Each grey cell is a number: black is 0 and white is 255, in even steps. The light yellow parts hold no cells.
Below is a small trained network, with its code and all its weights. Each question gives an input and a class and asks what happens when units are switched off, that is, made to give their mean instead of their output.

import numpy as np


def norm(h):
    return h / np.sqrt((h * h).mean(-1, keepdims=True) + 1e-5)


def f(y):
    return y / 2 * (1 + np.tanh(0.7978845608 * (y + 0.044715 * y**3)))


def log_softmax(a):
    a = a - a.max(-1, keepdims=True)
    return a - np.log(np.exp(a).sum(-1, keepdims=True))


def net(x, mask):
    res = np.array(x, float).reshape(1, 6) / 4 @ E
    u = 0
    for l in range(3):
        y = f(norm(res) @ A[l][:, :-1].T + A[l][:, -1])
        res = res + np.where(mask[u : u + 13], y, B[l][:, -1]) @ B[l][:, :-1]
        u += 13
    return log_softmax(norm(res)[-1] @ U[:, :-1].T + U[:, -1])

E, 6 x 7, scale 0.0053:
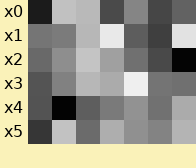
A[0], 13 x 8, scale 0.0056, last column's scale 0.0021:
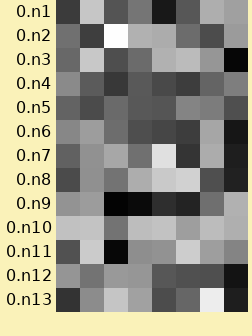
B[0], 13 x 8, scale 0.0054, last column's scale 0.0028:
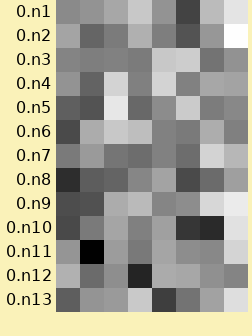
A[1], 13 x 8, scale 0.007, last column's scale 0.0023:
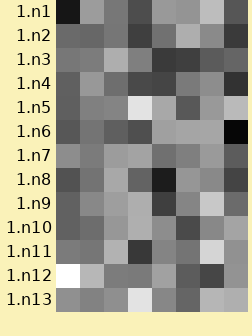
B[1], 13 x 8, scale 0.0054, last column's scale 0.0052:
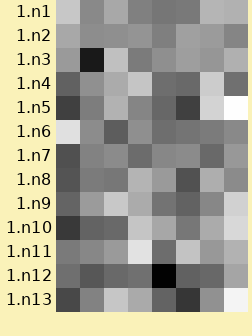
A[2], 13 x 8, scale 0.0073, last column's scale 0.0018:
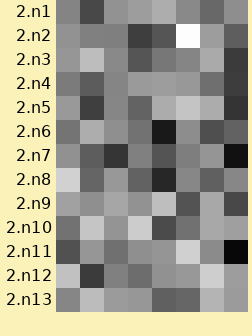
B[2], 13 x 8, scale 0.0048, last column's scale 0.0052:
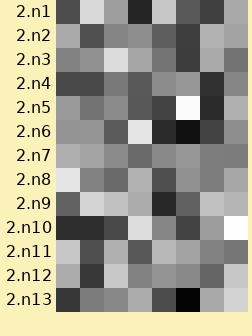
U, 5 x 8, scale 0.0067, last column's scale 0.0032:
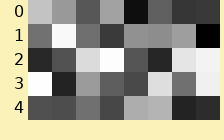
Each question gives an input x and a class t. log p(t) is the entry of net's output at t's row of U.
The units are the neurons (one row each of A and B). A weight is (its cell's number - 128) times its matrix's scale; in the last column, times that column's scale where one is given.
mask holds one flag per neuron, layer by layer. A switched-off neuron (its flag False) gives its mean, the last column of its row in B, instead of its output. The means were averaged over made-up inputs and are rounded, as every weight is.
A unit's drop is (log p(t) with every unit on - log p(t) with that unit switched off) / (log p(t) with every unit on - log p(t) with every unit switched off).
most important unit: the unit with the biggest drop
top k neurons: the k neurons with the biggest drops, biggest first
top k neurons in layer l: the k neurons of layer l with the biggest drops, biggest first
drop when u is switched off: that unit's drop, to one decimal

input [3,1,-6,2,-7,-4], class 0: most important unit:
1.n12
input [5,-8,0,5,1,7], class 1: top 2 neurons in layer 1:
[1.n1 1.n3]
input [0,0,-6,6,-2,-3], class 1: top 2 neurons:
[0.n10 0.n1]
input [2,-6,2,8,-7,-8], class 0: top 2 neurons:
[1.n12 2.n6]
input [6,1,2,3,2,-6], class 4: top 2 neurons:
[0.n1 0.n9]
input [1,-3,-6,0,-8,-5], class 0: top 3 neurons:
[1.n12 2.n6 1.n3]
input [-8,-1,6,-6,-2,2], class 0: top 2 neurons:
[2.n6 1.n12]
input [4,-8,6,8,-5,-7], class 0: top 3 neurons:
[1.n12 2.n6 0.n11]
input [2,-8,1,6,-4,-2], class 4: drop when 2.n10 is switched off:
-0.1
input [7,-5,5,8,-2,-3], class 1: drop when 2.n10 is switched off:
0.2
